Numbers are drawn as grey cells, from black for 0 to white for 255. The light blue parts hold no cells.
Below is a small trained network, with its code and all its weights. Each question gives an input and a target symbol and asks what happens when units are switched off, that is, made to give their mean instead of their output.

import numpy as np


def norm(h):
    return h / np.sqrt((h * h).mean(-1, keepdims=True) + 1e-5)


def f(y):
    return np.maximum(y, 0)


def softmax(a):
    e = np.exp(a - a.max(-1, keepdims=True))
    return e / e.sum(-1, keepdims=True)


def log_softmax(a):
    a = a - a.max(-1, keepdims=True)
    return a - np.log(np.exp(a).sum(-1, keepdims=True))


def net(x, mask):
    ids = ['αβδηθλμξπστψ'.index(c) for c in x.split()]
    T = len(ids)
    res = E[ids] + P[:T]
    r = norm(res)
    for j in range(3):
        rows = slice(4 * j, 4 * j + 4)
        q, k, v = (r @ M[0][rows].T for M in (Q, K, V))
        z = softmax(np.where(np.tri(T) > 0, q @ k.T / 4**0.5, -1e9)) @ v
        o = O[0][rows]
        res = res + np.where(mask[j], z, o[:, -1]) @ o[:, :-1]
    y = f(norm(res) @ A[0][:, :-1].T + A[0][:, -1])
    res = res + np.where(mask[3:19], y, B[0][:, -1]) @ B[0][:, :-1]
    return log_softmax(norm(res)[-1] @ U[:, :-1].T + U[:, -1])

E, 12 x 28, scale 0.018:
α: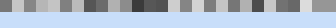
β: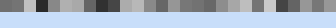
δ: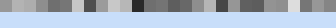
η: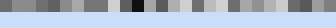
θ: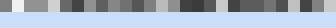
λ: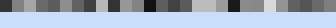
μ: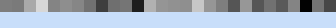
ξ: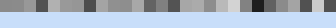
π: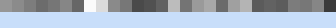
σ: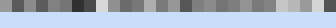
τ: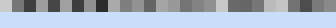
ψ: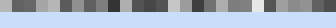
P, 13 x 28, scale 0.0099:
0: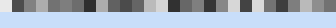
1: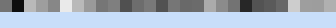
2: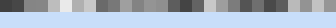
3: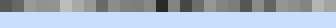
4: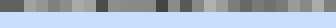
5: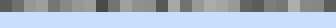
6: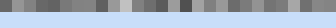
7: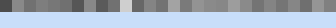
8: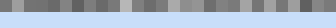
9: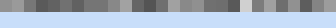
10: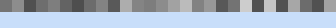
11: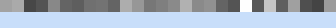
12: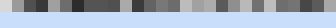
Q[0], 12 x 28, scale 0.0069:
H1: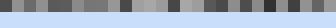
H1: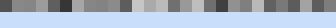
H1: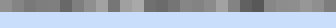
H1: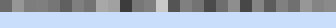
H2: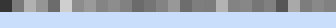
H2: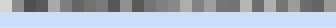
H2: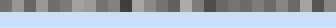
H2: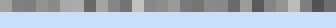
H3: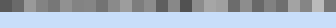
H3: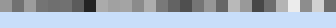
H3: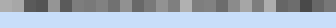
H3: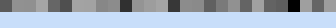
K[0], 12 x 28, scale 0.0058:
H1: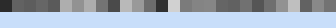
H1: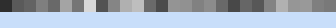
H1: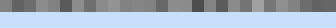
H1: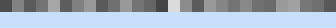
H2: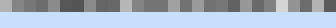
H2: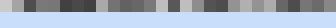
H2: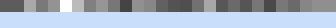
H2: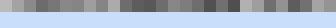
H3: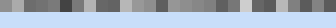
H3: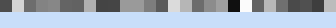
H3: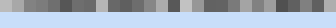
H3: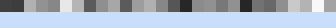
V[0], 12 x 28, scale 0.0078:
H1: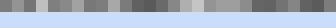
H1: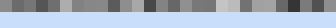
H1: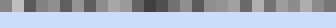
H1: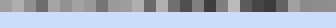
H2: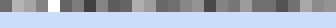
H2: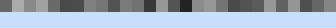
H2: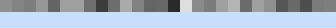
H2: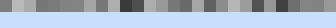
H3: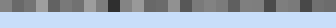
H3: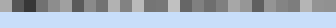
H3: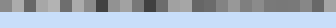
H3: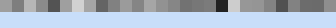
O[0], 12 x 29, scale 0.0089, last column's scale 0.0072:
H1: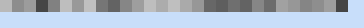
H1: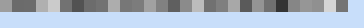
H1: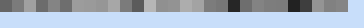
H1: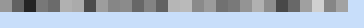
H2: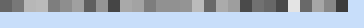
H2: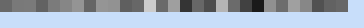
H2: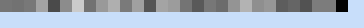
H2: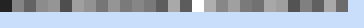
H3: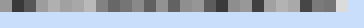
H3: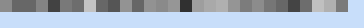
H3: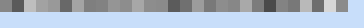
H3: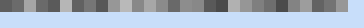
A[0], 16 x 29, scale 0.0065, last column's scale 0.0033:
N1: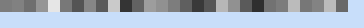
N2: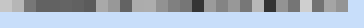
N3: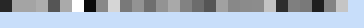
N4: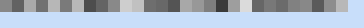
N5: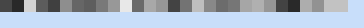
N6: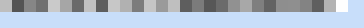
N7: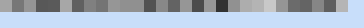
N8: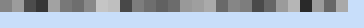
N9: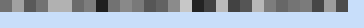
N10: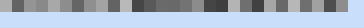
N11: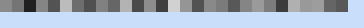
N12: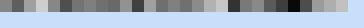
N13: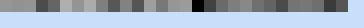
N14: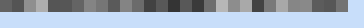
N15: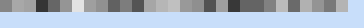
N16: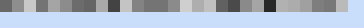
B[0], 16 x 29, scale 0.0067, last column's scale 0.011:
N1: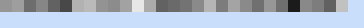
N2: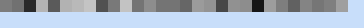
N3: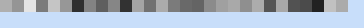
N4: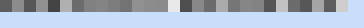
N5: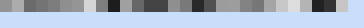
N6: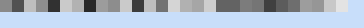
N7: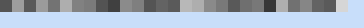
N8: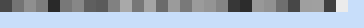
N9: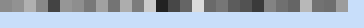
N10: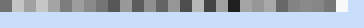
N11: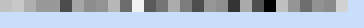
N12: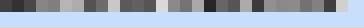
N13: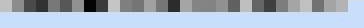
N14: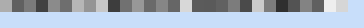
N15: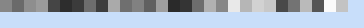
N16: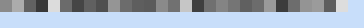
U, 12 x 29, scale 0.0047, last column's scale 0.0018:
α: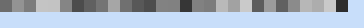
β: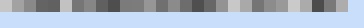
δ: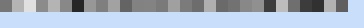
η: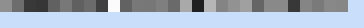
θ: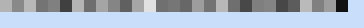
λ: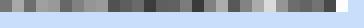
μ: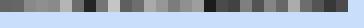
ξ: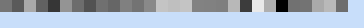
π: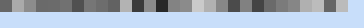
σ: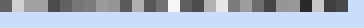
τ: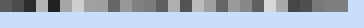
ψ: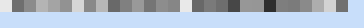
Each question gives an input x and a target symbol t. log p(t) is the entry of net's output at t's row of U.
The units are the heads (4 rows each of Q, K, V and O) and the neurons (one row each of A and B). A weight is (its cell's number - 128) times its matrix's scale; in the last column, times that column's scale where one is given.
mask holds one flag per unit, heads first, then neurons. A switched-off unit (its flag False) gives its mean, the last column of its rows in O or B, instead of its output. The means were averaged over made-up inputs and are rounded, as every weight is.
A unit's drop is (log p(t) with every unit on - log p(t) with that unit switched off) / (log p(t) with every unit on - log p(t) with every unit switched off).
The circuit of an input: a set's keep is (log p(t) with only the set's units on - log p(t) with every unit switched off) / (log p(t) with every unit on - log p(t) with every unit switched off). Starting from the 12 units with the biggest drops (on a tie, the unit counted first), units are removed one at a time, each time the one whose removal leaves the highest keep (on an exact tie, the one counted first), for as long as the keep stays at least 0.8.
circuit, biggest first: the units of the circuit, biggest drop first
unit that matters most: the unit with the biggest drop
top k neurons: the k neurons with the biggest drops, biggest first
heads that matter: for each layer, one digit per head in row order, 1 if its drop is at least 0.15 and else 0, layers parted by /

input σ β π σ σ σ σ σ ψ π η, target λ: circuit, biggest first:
H1; N6
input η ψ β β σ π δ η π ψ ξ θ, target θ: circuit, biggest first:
N1; N9
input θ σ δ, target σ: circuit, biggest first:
H1; N11; N14
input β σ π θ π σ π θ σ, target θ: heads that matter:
010
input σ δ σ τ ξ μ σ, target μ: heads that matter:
001
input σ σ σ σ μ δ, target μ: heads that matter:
001
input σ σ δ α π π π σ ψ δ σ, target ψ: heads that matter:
011
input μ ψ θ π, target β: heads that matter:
100
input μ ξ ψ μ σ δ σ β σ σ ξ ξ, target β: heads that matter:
101
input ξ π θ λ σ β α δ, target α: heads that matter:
011
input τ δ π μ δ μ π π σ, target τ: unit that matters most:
H2
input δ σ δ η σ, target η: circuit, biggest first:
H1; N15; N10
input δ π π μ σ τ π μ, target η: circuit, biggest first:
H1; H2; N15
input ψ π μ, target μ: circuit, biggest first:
N12
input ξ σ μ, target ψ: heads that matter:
100
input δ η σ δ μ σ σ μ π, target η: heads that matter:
100
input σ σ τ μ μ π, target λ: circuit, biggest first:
H1; N14
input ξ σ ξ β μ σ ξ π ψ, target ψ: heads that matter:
000
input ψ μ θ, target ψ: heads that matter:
011
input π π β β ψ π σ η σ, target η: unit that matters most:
H3
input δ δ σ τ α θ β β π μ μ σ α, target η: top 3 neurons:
N15; N10; N16
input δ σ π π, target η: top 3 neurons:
N15; N13; N10
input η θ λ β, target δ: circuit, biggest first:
H2; N3
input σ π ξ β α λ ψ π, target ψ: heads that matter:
010
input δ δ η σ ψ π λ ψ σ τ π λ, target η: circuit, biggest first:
H1; H2; N15
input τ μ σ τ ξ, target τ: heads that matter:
000
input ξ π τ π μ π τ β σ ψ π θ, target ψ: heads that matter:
100
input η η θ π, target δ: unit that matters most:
H1
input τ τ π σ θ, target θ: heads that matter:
000
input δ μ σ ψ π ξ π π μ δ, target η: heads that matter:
110
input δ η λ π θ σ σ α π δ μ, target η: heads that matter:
100
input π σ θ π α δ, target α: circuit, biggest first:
H3; N8; N12
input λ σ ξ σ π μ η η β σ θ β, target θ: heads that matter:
110
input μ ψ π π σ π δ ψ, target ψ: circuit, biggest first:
H3
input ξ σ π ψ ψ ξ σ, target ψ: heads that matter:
000
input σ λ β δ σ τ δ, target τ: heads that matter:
001
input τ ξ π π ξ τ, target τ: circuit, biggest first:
N16; H3
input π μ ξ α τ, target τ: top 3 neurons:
N16; N13; N3
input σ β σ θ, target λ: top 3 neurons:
N6; N14; N13
